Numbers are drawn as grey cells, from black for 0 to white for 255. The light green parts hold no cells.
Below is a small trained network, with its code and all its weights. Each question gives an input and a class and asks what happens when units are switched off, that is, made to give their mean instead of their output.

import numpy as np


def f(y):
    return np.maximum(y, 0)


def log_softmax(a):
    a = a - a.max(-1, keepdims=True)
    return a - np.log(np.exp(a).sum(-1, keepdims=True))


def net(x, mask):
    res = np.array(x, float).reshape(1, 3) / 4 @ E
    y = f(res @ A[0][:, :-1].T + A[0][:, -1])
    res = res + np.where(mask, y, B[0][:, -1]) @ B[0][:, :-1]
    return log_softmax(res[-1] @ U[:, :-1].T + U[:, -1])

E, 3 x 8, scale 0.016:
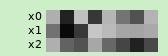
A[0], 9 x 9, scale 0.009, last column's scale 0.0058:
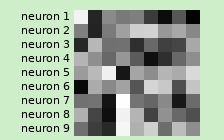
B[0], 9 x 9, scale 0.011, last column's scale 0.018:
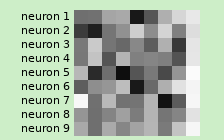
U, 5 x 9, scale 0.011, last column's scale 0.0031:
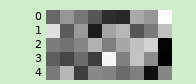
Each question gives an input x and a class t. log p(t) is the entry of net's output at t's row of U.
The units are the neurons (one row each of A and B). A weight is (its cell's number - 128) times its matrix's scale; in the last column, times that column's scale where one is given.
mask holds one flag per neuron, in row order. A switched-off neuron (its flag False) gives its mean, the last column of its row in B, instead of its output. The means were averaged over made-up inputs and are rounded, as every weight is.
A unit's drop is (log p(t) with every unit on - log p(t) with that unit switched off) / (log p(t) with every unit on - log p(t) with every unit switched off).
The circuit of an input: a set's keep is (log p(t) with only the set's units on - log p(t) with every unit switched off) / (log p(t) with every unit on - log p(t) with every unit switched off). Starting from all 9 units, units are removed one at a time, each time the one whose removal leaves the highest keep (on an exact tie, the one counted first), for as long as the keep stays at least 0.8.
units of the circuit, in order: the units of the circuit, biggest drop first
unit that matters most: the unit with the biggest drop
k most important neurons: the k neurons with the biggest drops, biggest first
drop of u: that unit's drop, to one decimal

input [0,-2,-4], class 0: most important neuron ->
[neuron 7]
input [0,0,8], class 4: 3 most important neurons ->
[neuron 4; neuron 6; neuron 5]
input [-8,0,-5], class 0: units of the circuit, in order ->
[neuron 9; neuron 2]
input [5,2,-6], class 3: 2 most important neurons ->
[neuron 2; neuron 7]
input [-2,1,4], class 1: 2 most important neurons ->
[neuron 7; neuron 6]
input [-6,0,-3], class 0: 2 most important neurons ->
[neuron 9; neuron 2]
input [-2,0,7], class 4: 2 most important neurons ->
[neuron 4; neuron 5]
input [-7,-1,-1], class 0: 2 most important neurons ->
[neuron 6; neuron 9]
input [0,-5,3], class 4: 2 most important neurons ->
[neuron 6; neuron 4]
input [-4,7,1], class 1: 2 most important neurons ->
[neuron 7; neuron 1]
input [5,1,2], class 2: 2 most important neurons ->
[neuron 1; neuron 3]
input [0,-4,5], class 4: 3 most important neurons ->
[neuron 6; neuron 4; neuron 5]
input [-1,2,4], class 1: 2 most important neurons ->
[neuron 6; neuron 7]
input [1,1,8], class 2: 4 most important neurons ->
[neuron 1; neuron 5; neuron 8; neuron 4]
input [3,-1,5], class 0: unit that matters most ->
neuron 1
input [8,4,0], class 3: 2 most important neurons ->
[neuron 2; neuron 6]
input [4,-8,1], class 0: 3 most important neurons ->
[neuron 7; neuron 9; neuron 1]
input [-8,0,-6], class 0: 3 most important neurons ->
[neuron 9; neuron 2; neuron 8]
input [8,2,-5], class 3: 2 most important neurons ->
[neuron 2; neuron 7]
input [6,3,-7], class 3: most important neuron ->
[neuron 2]
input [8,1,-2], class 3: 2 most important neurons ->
[neuron 7; neuron 2]
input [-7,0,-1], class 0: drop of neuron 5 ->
-0.1
